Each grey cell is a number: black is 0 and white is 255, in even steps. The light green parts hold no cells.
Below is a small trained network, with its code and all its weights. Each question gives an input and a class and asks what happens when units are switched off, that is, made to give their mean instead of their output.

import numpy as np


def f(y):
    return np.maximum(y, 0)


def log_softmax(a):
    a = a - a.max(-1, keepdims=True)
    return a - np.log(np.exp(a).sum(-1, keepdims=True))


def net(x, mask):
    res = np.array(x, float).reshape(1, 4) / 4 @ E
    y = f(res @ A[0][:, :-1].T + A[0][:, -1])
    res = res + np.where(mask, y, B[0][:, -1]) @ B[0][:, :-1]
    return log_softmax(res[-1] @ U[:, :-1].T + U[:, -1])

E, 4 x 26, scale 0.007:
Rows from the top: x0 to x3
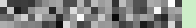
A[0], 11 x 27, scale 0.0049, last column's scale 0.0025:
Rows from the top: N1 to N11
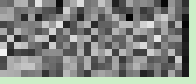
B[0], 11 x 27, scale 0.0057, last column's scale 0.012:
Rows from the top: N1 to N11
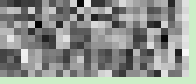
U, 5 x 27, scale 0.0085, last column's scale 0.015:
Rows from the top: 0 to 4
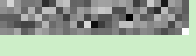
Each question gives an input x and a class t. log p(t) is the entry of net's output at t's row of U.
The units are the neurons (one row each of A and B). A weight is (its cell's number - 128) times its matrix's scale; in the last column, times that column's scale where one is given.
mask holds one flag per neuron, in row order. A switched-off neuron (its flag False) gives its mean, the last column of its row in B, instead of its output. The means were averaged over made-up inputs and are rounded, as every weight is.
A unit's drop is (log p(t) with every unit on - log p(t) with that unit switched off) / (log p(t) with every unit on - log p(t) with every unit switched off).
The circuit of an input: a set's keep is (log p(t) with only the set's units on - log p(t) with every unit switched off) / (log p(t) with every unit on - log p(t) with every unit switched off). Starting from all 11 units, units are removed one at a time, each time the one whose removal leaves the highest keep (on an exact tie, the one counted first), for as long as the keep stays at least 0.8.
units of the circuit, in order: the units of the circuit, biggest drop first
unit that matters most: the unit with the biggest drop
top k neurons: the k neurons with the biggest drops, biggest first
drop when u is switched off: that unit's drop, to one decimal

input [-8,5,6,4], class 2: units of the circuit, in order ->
N9
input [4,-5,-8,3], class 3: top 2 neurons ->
N3, N6
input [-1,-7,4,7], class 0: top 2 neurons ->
N7, N5
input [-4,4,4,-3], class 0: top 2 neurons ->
N6, N8
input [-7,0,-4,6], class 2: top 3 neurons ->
N9, N10, N4
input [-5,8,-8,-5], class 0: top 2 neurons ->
N6, N1
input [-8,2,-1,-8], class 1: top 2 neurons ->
N4, N8
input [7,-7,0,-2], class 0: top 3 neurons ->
N7, N5, N9
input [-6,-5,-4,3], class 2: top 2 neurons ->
N9, N6
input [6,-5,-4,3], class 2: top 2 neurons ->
N8, N6
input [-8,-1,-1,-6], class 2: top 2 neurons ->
N9, N10
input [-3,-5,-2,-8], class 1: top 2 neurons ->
N4, N6
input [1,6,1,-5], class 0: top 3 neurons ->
N6, N11, N2
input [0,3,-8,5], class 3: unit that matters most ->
N3
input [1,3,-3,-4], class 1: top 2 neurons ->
N4, N1
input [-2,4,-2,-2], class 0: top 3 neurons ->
N6, N1, N8
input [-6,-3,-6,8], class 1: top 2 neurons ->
N2, N11
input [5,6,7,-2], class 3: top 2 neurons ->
N1, N7
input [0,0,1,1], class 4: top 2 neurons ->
N3, N4
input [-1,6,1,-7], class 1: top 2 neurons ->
N4, N7
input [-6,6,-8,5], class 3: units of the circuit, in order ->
N3
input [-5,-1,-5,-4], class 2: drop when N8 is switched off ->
-0.1
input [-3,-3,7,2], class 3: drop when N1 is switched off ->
1.1
